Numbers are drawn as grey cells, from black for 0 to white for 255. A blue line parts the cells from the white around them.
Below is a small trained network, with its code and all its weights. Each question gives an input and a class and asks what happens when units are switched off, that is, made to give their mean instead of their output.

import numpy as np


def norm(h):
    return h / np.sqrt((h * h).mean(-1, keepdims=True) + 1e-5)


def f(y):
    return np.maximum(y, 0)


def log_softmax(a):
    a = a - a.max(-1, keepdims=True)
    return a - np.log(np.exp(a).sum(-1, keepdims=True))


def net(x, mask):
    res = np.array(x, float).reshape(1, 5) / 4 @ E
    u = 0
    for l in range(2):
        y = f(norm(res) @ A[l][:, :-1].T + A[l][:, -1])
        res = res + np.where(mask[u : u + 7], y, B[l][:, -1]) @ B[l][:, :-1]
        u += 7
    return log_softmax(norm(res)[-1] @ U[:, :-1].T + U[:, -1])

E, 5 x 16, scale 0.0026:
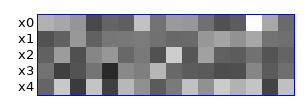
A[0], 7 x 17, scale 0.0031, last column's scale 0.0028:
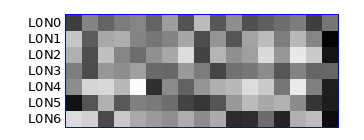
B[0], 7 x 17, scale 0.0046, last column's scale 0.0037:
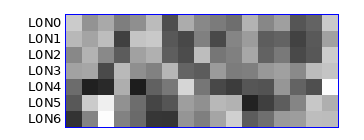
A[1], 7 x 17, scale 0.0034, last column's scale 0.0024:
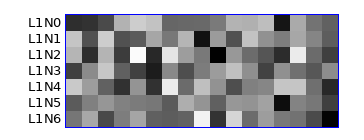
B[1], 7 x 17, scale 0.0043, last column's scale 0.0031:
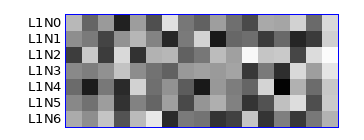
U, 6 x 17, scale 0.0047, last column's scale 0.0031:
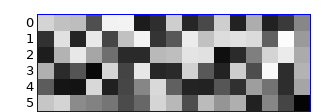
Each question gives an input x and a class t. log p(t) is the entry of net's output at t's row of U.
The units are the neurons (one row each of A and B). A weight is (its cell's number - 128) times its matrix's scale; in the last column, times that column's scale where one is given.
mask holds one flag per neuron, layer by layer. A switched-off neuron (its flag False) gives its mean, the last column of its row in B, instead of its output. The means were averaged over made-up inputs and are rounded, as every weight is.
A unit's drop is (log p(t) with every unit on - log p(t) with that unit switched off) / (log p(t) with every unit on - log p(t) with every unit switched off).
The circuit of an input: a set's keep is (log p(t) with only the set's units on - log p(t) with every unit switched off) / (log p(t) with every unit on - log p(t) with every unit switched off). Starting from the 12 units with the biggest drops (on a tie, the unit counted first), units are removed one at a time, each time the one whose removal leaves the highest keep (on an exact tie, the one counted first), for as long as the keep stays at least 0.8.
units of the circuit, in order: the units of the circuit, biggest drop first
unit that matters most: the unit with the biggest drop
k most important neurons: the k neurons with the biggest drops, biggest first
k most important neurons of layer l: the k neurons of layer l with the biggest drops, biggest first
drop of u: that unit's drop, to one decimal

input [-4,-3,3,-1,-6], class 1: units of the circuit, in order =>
L1N2
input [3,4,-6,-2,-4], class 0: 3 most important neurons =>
L0N1, L0N2, L0N6
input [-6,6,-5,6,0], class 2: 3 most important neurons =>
L0N5, L0N4, L0N0
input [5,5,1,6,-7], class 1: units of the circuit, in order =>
L1N2, L0N4
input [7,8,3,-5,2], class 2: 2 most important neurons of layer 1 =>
L1N3, L1N0
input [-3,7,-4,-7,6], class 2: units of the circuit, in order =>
L0N5, L1N2
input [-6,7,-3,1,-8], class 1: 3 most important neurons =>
L1N2, L0N3, L0N6
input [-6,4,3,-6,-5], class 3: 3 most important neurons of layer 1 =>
L1N0, L1N5, L1N1
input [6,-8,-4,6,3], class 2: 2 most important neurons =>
L0N6, L0N4
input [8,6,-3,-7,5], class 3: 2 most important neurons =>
L1N4, L1N2
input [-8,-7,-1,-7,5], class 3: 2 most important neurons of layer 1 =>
L1N0, L1N2
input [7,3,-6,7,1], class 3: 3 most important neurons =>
L1N4, L0N4, L0N0
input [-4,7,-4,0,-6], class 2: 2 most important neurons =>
L0N5, L1N3
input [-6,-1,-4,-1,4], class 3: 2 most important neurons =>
L1N0, L0N0
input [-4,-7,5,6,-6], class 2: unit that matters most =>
L0N6
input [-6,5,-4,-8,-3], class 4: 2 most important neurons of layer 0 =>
L0N4, L0N6
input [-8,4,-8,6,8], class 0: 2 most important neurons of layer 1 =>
L1N1, L1N2
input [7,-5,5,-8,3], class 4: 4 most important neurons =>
L0N4, L1N0, L1N5, L0N3
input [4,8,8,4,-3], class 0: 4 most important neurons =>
L0N0, L1N6, L0N6, L0N4
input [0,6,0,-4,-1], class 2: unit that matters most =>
L0N5
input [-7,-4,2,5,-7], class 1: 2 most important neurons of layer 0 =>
L0N4, L0N3
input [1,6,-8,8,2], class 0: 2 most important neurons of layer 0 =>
L0N4, L0N2
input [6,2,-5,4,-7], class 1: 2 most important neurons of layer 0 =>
L0N4, L0N0
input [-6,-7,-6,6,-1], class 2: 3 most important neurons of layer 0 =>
L0N6, L0N0, L0N4
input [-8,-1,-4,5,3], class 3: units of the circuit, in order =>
L1N0, L0N4
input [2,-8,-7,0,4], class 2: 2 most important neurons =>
L0N6, L0N0
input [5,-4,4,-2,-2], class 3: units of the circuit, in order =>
L1N4
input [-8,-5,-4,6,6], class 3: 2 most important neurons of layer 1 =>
L1N0, L1N2
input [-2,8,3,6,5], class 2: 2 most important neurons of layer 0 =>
L0N5, L0N4
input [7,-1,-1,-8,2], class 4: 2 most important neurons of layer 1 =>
L1N0, L1N5
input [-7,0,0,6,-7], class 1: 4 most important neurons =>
L1N2, L0N4, L0N3, L1N4
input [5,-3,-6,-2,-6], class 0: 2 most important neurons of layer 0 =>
L0N1, L0N2
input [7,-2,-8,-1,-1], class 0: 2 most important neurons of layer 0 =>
L0N1, L0N2
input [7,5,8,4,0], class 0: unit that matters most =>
L0N0
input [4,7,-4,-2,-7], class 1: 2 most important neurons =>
L1N2, L0N6
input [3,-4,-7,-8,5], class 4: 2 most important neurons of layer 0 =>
L0N4, L0N0
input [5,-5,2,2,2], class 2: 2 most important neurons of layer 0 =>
L0N6, L0N3
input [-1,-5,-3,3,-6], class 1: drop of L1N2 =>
0.9
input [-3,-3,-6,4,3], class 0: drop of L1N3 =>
0.0
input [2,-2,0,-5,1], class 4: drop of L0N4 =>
0.8
